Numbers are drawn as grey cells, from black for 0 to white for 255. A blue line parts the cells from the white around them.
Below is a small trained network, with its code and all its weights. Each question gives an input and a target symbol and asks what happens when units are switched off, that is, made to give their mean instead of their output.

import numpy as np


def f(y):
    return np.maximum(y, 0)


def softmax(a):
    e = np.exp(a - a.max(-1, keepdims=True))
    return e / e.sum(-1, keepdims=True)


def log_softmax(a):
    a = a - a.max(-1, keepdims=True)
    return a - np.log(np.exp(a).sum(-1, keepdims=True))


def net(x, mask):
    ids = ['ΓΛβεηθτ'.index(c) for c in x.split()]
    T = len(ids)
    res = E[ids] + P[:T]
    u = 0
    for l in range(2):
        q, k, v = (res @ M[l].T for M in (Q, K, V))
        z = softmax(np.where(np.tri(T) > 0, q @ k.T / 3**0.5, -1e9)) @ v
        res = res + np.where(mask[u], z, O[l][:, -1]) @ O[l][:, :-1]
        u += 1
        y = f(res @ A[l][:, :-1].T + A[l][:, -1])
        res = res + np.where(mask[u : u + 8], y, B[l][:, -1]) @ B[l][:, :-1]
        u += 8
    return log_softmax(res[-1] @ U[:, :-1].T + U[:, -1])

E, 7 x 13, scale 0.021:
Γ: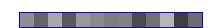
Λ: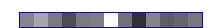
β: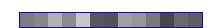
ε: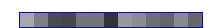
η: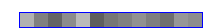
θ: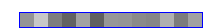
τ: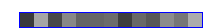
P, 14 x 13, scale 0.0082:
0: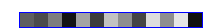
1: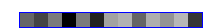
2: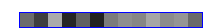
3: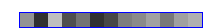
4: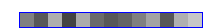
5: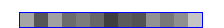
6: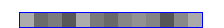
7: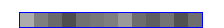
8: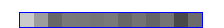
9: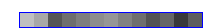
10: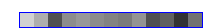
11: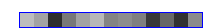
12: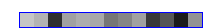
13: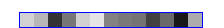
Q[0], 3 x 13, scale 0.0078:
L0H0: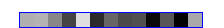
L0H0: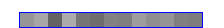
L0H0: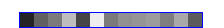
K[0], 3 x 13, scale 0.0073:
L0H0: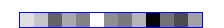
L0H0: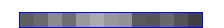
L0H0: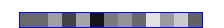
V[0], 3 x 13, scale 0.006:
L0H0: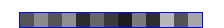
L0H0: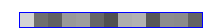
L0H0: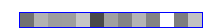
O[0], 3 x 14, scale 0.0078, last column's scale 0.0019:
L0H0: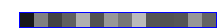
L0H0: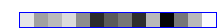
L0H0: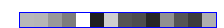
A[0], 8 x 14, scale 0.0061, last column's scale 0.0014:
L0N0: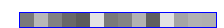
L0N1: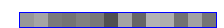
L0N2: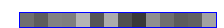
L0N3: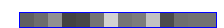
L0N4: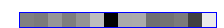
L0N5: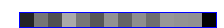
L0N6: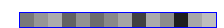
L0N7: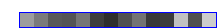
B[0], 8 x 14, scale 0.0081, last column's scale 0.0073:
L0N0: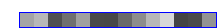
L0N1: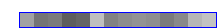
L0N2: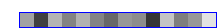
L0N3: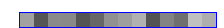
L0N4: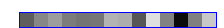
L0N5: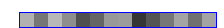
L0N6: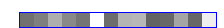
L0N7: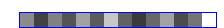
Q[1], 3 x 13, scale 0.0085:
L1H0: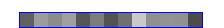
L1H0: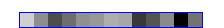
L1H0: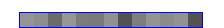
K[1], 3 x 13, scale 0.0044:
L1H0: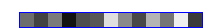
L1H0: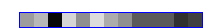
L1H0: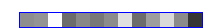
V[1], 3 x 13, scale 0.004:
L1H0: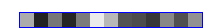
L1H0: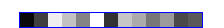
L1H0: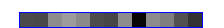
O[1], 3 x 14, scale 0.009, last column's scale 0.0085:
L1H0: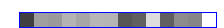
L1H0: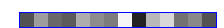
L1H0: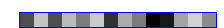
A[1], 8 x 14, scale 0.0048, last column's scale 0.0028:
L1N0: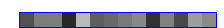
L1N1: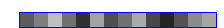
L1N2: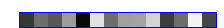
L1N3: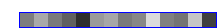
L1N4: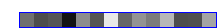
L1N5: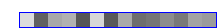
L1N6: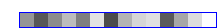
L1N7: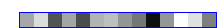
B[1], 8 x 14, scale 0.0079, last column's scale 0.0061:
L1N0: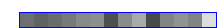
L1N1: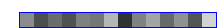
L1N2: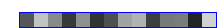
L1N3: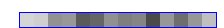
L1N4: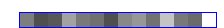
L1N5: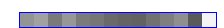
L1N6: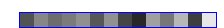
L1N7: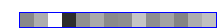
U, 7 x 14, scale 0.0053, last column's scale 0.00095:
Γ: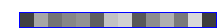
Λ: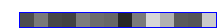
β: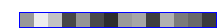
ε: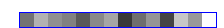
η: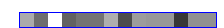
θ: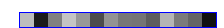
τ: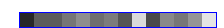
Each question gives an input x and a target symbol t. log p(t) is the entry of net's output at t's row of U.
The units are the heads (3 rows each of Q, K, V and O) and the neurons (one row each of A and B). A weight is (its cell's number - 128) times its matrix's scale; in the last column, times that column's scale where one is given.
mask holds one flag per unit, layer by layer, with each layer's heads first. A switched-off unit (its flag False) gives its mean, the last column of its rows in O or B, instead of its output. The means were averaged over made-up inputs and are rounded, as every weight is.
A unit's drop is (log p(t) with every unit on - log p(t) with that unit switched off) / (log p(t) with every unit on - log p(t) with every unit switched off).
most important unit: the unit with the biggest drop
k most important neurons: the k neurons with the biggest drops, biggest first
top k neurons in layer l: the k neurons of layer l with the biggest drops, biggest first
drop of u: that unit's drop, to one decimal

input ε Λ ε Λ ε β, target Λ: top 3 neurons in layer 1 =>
[L1N6, L1N1, L1N7]
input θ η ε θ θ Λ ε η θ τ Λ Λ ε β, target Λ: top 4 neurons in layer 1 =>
[L1N6, L1N1, L1N2, L1N7]
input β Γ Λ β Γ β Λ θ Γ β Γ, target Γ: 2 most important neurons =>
[L0N6, L1N2]
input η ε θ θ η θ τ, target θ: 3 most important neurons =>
[L0N5, L0N6, L0N7]
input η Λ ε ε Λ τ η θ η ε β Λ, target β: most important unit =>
L0H0
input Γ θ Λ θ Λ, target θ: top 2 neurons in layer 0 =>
[L0N2, L0N1]
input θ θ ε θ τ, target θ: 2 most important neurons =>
[L0N5, L0N7]
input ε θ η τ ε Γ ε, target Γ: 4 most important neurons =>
[L0N7, L0N6, L0N5, L0N4]
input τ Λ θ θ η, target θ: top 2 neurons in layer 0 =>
[L0N7, L0N6]
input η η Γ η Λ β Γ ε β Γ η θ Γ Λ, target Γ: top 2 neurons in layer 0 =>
[L0N6, L0N1]
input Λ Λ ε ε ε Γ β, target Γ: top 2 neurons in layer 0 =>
[L0N4, L0N7]
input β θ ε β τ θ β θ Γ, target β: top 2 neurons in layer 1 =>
[L1N1, L1N5]
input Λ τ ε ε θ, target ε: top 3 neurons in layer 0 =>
[L0N7, L0N6, L0N2]
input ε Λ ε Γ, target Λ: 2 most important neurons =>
[L1N6, L1N1]
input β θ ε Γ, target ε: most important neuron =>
[L1N6]
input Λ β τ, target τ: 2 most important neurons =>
[L1N0, L0N6]
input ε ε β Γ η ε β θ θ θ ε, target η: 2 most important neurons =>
[L0N7, L0N4]
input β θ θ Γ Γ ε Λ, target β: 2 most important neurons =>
[L1N2, L1N3]
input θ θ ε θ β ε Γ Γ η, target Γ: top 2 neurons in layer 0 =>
[L0N6, L0N7]
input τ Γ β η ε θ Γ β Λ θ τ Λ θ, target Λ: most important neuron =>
[L0N0]
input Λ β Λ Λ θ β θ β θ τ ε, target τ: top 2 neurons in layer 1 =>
[L1N0, L1N6]
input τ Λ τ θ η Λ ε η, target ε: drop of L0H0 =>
0.8
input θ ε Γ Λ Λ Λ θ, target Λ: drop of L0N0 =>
0.2
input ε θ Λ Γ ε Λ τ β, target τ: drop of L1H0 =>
0.1
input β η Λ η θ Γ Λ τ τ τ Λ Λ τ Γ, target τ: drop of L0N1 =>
0.0
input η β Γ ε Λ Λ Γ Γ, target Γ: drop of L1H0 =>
1.0
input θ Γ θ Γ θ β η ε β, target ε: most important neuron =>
[L1N6]
